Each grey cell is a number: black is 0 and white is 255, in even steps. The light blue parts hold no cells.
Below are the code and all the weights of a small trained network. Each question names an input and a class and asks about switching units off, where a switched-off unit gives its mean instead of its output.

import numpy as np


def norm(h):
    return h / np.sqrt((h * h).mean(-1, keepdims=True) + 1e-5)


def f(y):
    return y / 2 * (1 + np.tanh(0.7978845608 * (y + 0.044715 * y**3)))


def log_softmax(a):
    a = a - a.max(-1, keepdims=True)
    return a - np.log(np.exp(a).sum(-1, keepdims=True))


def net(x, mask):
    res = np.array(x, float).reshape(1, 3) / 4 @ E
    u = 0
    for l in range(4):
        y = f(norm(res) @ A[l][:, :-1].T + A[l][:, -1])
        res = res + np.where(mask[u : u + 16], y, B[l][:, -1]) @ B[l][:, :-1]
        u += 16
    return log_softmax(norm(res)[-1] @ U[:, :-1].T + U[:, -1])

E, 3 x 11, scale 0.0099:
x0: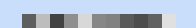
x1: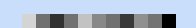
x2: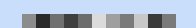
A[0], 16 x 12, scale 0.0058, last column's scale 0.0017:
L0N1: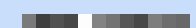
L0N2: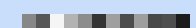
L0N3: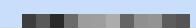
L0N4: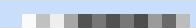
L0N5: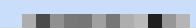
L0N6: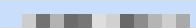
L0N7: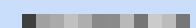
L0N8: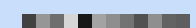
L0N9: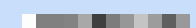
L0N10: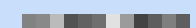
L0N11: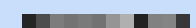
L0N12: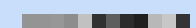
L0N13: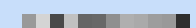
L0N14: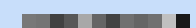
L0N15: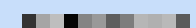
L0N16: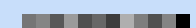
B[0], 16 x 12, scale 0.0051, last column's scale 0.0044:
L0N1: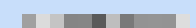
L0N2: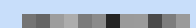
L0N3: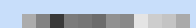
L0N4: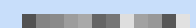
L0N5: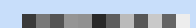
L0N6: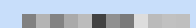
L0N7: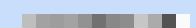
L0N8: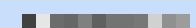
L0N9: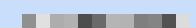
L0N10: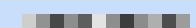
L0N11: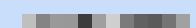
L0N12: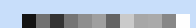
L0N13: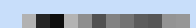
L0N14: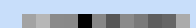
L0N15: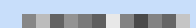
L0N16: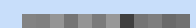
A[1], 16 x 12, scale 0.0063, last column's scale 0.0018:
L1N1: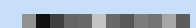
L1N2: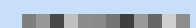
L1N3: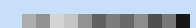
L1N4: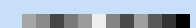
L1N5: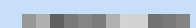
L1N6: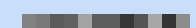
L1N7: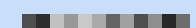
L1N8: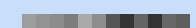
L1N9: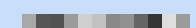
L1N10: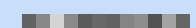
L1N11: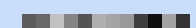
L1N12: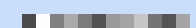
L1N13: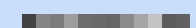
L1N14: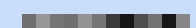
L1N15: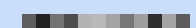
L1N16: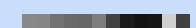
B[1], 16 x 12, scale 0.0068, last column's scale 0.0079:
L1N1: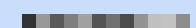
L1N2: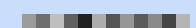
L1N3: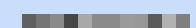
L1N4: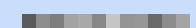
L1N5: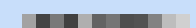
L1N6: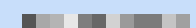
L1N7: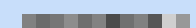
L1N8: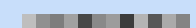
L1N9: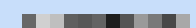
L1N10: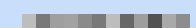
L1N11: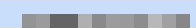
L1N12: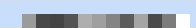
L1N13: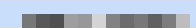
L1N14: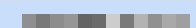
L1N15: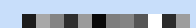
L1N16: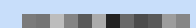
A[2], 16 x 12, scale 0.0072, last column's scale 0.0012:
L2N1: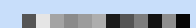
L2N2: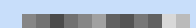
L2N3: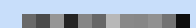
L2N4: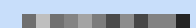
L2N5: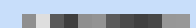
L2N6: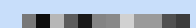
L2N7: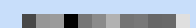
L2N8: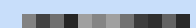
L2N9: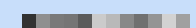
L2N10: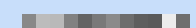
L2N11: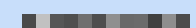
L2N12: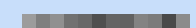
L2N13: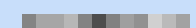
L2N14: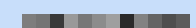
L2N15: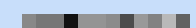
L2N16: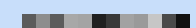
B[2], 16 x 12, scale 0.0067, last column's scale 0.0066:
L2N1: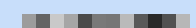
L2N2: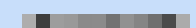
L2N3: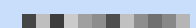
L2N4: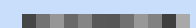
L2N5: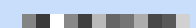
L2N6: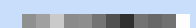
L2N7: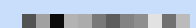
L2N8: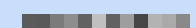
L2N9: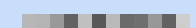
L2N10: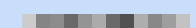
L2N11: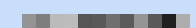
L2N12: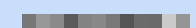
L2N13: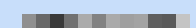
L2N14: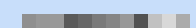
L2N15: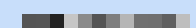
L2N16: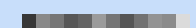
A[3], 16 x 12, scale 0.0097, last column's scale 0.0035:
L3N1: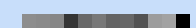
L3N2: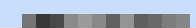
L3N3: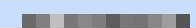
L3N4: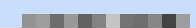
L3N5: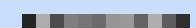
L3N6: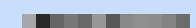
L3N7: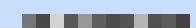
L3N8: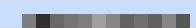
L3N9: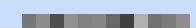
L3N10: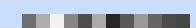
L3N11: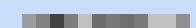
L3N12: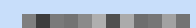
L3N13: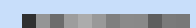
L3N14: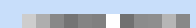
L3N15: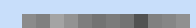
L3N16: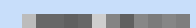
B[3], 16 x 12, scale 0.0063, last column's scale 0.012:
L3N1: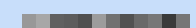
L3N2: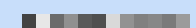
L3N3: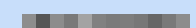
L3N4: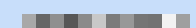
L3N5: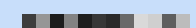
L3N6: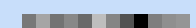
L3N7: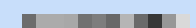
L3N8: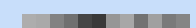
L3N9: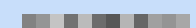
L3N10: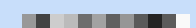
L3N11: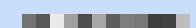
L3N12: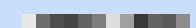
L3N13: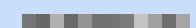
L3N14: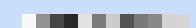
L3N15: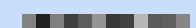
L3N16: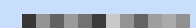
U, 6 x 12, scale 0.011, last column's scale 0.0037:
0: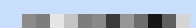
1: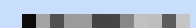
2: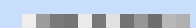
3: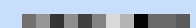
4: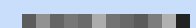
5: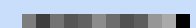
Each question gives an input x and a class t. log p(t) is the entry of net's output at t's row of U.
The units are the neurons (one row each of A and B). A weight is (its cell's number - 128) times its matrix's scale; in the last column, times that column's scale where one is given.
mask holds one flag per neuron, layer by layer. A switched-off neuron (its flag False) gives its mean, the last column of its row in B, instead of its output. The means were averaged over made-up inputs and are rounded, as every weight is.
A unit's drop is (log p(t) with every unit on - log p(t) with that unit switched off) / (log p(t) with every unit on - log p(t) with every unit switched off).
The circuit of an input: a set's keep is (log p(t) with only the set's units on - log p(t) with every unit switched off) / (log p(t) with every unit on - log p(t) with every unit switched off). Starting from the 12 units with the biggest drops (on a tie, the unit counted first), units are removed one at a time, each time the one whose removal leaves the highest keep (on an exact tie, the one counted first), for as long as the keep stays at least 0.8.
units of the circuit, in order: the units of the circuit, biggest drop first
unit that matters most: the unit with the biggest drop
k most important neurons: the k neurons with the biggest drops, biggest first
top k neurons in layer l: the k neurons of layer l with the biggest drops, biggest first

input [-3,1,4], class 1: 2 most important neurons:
[L0N7; L0N4]
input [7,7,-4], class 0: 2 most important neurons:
[L2N5; L0N7]
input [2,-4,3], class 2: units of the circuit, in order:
[L2N9]
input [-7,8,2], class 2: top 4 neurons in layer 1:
[L1N2; L1N4; L1N14; L1N9]
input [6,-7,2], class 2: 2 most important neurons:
[L0N7; L2N9]
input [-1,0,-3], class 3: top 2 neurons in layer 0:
[L0N5; L0N6]
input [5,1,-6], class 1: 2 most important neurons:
[L0N12; L0N7]
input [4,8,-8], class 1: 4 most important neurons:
[L0N12; L3N5; L2N16; L2N9]
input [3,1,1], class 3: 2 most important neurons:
[L0N1; L0N3]
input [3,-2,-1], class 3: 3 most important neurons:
[L0N7; L1N12; L0N12]
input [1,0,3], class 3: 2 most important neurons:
[L0N5; L0N6]
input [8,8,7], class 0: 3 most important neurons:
[L1N9; L2N5; L0N7]
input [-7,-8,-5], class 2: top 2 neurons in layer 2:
[L2N13; L2N5]
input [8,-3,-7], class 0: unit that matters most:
L0N5
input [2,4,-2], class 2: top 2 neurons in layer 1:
[L1N6; L1N14]
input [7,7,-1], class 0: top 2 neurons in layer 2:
[L2N5; L2N1]
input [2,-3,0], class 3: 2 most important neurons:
[L1N12; L0N7]
